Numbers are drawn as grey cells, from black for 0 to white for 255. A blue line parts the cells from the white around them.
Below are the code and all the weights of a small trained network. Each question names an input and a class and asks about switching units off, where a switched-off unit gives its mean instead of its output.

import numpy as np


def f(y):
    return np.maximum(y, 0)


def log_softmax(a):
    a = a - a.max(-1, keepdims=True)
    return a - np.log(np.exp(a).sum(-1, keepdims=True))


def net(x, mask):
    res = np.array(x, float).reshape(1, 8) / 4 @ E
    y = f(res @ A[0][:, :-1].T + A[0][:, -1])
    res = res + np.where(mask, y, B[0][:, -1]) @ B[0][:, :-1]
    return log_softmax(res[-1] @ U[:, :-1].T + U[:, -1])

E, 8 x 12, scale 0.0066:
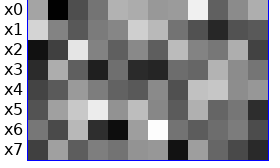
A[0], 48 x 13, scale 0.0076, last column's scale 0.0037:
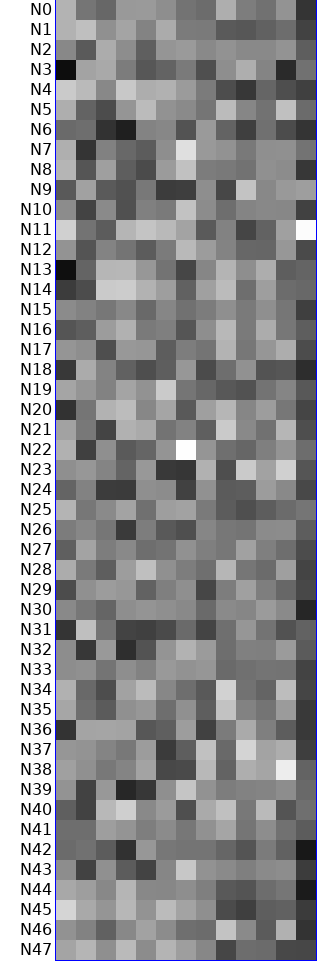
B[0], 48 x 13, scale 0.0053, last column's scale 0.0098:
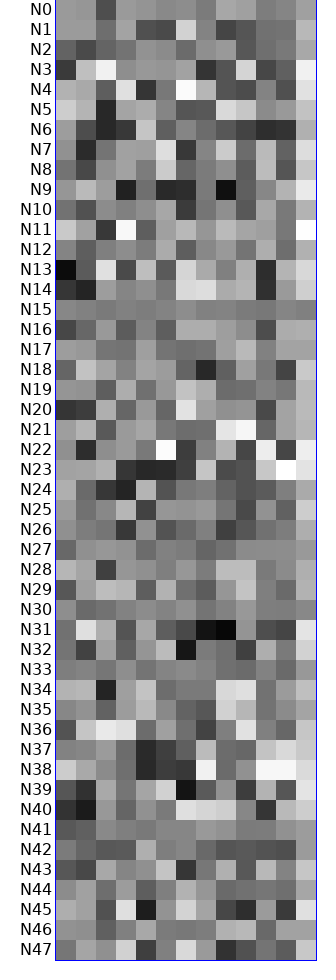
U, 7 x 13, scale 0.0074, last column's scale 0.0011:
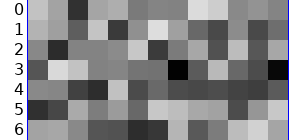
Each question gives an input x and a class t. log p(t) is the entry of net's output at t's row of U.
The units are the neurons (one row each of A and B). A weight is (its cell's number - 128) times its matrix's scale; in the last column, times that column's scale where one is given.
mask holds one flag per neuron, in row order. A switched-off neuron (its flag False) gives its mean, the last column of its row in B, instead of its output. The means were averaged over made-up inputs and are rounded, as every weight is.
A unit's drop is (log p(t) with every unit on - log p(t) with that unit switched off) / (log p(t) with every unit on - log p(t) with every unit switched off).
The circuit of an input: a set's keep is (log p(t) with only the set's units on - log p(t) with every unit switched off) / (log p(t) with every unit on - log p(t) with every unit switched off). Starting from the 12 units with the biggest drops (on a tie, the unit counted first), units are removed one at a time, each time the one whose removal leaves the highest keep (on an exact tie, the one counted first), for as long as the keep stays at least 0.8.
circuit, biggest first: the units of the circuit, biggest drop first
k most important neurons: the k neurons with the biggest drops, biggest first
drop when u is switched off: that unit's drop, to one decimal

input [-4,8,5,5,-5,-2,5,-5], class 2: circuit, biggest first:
[N39 N32]
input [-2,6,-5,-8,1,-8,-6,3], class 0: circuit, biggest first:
[N34]
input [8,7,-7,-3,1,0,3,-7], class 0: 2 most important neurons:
[N11 N34]
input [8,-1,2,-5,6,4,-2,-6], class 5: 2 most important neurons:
[N40 N14]
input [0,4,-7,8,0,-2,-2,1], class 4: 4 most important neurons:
[N6 N24 N42 N31]
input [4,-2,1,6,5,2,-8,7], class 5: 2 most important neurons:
[N13 N14]
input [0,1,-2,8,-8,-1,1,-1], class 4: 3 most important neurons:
[N6 N24 N42]
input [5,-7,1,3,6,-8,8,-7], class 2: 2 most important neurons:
[N39 N7]
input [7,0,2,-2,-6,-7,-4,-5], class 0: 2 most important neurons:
[N5 N34]
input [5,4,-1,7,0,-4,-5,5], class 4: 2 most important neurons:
[N6 N24]
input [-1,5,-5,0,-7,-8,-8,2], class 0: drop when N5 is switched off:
0.1
